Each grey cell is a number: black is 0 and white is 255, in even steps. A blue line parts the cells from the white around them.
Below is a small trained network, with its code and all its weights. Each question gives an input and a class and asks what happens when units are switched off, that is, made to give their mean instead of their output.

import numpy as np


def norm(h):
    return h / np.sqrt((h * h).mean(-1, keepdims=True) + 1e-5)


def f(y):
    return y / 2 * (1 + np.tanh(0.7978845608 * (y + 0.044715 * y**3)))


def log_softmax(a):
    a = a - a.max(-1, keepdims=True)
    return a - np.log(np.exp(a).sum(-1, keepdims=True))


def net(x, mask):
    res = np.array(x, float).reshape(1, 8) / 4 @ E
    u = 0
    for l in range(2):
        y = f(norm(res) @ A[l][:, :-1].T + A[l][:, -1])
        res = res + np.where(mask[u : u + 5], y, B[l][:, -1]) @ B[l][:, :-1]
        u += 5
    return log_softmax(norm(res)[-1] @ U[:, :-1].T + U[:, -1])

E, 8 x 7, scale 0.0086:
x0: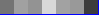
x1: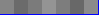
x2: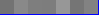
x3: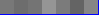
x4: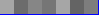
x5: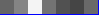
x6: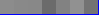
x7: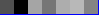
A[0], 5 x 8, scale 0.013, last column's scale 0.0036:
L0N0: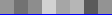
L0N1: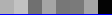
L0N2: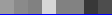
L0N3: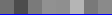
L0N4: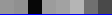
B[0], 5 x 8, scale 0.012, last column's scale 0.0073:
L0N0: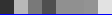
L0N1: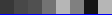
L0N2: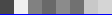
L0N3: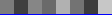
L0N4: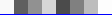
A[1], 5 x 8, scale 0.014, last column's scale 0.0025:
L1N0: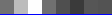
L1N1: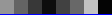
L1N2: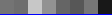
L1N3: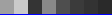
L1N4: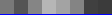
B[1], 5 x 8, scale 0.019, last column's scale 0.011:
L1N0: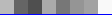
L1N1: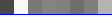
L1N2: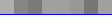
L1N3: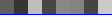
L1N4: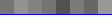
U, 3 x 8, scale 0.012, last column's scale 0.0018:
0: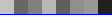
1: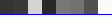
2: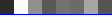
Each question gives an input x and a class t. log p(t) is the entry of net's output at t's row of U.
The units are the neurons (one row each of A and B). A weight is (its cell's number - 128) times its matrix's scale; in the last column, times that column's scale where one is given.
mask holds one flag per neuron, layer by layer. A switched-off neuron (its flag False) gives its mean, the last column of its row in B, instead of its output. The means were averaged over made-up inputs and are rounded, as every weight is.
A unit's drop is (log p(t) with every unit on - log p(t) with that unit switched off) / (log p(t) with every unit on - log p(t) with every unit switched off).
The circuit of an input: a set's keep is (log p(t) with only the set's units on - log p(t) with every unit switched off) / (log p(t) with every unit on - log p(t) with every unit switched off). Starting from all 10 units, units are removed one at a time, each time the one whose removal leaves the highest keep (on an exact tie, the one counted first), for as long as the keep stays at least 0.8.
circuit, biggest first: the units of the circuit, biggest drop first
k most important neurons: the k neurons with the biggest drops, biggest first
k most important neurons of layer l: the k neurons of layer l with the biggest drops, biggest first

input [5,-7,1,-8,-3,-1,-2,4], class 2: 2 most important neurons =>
L1N3, L0N0
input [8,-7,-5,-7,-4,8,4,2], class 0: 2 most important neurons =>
L1N0, L1N1
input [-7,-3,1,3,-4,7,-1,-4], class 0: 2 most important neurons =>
L1N0, L0N0
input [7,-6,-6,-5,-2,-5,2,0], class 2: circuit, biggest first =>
L0N2
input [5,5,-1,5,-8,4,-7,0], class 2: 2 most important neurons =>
L0N2, L0N4
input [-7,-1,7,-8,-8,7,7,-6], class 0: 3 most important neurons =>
L1N0, L0N0, L0N2
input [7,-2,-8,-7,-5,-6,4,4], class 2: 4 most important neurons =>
L0N0, L1N0, L0N2, L1N3
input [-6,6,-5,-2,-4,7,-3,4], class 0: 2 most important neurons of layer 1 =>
L1N0, L1N2
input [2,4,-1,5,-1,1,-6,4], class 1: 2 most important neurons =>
L1N1, L0N3
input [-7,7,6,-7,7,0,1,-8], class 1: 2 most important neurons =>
L1N3, L0N1
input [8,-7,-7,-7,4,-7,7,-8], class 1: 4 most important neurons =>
L1N3, L0N1, L1N0, L1N1
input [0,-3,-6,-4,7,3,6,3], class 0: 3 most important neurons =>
L0N1, L1N3, L1N2
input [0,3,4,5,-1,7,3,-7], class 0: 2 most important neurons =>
L1N0, L1N2
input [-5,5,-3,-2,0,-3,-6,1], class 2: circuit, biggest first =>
L1N1
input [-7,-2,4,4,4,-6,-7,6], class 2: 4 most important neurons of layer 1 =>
L1N1, L1N3, L1N0, L1N2
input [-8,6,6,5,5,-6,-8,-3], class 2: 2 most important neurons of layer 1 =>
L1N1, L1N0
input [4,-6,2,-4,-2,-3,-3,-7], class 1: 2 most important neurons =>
L1N3, L0N1
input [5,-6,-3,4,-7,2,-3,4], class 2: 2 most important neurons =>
L1N3, L0N2
